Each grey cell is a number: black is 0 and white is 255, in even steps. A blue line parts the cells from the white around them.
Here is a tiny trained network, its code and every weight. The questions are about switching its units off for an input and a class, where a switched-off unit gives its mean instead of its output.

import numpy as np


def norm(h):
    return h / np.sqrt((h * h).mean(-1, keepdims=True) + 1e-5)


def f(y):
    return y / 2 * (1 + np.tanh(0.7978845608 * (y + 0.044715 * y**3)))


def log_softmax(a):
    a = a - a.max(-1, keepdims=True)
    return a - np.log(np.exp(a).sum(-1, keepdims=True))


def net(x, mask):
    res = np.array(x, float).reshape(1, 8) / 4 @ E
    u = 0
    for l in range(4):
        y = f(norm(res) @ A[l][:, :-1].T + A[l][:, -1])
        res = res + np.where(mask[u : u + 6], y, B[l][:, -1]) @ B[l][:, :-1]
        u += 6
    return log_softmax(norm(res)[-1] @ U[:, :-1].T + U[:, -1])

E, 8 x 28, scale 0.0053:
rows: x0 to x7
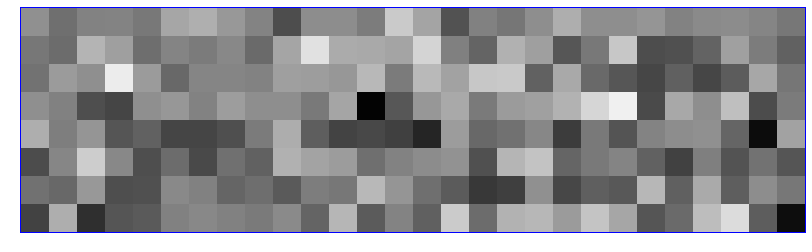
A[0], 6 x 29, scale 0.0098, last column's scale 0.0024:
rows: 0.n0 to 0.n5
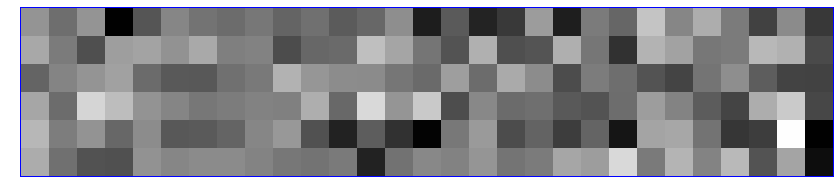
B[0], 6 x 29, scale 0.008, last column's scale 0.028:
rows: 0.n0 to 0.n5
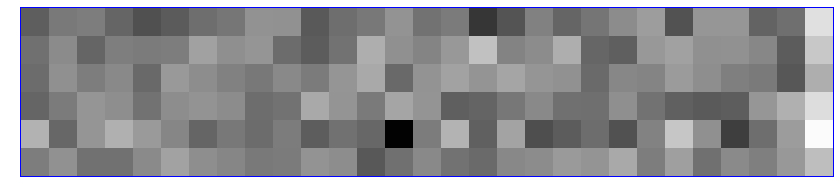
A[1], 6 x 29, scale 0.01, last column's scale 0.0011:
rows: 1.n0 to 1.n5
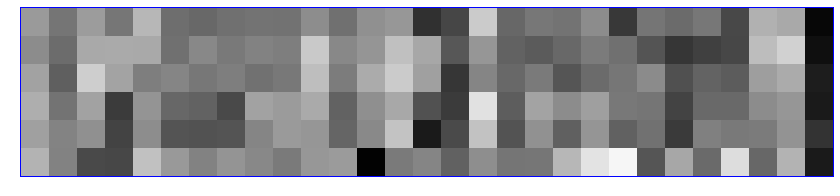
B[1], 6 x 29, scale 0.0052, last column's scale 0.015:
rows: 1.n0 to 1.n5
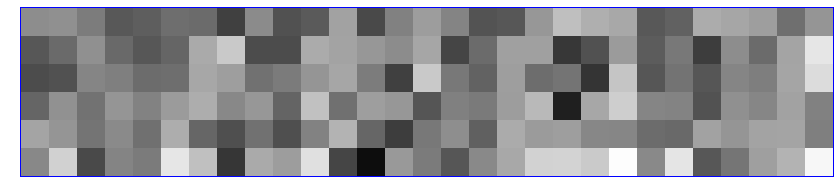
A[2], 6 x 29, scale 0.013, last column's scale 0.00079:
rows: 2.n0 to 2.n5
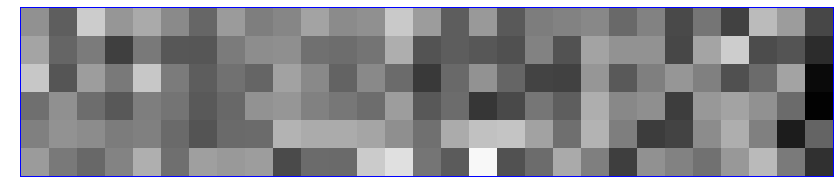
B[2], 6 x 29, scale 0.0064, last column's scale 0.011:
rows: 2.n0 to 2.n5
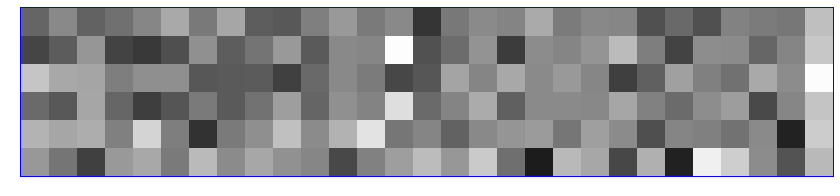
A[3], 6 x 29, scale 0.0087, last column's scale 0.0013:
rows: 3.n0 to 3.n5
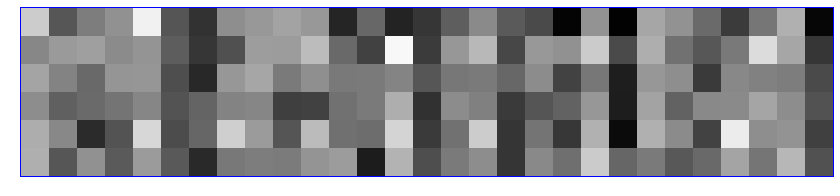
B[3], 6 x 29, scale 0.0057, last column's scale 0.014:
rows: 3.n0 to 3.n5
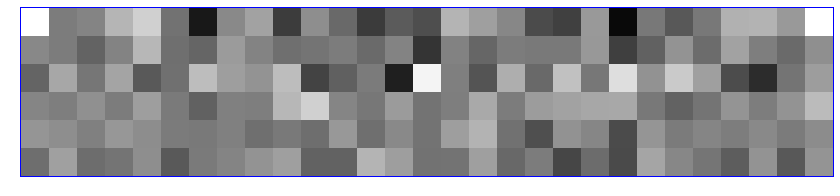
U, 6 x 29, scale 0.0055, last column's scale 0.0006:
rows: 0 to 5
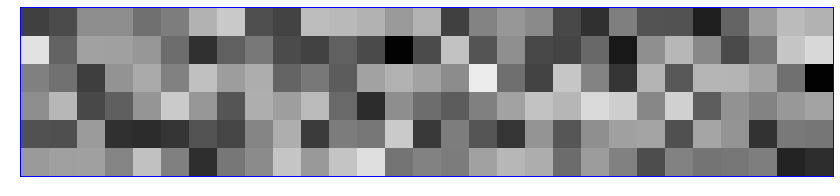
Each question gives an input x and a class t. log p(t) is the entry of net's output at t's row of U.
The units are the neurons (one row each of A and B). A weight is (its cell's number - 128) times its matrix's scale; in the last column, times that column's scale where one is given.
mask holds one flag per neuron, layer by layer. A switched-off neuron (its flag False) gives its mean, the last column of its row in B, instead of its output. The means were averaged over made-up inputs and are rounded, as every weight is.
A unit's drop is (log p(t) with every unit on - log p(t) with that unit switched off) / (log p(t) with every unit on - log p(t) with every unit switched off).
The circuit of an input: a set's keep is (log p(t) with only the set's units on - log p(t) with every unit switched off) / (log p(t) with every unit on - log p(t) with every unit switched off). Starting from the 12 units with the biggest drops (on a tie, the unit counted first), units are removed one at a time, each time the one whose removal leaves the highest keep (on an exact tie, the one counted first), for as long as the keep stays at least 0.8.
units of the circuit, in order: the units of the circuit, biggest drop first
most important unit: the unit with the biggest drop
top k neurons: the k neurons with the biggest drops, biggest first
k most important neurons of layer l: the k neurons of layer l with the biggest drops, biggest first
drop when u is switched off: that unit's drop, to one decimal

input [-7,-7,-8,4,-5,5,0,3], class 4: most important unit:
0.n0
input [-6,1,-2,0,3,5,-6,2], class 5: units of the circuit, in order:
(0.n2; 0.n4)
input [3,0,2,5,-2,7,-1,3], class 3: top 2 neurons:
(0.n4; 0.n1)
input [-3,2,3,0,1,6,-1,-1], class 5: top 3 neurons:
(0.n2; 0.n4; 2.n4)
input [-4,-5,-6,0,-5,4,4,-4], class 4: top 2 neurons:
(0.n0; 2.n1)
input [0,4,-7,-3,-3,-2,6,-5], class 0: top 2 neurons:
(0.n3; 1.n2)
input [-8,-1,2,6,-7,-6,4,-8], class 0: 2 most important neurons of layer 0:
(0.n3; 0.n2)
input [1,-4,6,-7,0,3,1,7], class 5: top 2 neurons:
(0.n4; 2.n4)
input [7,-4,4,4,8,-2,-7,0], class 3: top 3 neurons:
(0.n5; 1.n5; 0.n0)
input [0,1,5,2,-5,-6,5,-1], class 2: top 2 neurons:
(0.n1; 2.n5)
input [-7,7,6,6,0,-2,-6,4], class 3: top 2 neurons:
(1.n5; 0.n4)
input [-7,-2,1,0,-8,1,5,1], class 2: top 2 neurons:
(0.n3; 0.n4)
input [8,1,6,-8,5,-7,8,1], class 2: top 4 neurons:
(0.n1; 2.n5; 0.n5; 1.n5)
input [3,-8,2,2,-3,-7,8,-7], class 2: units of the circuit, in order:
(0.n1)
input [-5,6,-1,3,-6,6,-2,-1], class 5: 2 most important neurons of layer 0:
(0.n3; 0.n4)
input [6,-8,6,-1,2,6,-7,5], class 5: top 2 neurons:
(0.n4; 0.n5)
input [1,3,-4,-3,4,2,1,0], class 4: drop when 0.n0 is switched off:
1.6
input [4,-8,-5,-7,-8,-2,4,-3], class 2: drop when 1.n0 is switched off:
0.0
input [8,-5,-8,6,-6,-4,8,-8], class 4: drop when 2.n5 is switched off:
-0.1
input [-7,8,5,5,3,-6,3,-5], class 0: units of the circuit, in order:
(0.n3)
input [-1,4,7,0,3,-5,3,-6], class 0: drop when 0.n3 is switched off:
2.0
